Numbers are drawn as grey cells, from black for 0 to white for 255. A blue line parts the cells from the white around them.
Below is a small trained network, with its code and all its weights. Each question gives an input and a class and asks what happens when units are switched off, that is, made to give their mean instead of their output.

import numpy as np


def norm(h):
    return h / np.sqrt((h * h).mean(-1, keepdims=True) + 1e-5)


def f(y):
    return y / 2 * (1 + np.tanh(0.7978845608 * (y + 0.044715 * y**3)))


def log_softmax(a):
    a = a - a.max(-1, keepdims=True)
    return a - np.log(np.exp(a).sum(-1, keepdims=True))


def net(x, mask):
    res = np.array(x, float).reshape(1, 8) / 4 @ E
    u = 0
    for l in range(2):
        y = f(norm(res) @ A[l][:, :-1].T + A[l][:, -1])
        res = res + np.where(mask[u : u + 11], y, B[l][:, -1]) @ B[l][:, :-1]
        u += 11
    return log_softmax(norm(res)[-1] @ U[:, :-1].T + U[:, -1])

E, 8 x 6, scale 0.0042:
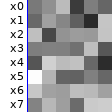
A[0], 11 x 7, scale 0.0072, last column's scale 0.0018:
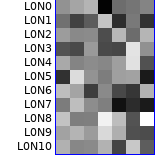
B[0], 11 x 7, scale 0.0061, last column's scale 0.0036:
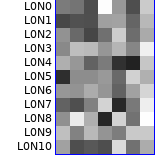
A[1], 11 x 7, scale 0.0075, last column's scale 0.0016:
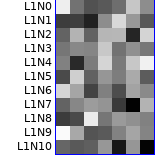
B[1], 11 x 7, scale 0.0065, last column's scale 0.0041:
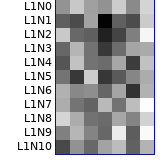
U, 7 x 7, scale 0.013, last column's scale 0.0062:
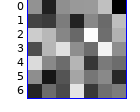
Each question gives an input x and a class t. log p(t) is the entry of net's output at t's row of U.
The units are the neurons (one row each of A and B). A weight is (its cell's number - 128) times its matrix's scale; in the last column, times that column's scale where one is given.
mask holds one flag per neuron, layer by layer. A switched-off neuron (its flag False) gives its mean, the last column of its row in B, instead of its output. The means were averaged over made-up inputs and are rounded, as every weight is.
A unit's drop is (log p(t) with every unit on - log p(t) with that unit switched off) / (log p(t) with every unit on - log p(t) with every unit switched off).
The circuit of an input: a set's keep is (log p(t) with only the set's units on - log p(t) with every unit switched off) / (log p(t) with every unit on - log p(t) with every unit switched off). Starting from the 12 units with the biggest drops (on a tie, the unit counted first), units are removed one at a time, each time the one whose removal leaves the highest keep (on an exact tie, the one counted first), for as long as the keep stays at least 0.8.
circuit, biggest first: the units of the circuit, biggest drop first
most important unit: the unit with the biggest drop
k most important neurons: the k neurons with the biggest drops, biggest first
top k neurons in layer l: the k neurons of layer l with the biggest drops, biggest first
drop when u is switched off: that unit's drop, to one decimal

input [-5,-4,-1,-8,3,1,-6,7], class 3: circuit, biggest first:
(L0N5)
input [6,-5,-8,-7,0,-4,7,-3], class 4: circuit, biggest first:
(L1N7, L1N9)
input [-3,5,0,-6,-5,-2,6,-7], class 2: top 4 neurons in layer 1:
(L1N0, L1N4, L1N5, L1N2)
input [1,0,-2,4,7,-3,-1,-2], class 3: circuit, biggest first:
(L0N5, L0N10)
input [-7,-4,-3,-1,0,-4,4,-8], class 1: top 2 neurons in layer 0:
(L0N1, L0N4)
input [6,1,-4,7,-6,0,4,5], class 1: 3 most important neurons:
(L1N1, L0N0, L0N8)
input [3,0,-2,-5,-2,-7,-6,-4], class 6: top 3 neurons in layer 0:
(L0N8, L0N10, L0N2)
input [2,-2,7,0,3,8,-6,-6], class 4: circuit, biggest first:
(L0N7, L1N7)
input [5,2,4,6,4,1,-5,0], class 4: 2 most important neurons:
(L1N2, L1N7)
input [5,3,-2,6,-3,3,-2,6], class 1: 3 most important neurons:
(L0N0, L1N1, L0N8)
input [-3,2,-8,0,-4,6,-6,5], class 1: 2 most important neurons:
(L0N0, L0N9)
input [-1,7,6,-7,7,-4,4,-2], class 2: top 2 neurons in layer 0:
(L0N10, L0N1)
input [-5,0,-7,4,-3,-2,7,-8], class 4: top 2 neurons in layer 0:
(L0N1, L0N6)
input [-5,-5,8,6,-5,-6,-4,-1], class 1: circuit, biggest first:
(L1N1)
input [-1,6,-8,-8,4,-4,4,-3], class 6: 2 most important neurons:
(L0N7, L0N8)
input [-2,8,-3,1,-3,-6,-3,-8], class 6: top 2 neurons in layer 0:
(L0N8, L0N2)
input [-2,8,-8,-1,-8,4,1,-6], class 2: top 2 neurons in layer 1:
(L1N6, L1N0)
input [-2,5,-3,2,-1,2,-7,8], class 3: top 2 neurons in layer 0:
(L0N5, L0N3)
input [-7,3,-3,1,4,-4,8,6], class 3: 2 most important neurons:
(L0N5, L1N5)
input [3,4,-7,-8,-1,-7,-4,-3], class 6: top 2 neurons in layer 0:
(L0N8, L0N7)
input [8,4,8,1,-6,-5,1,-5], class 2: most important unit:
L0N3
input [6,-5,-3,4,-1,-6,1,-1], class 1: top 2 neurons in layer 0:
(L0N3, L0N6)
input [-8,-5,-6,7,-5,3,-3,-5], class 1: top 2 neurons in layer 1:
(L1N1, L1N8)
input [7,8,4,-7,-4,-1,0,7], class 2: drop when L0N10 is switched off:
0.2
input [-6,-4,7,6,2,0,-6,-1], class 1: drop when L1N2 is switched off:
0.2
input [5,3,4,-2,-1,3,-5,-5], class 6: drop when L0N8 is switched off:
0.1
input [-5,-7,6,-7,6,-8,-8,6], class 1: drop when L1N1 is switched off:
0.3
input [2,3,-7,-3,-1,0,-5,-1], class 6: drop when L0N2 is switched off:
0.0
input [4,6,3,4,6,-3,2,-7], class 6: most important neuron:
(L0N7)
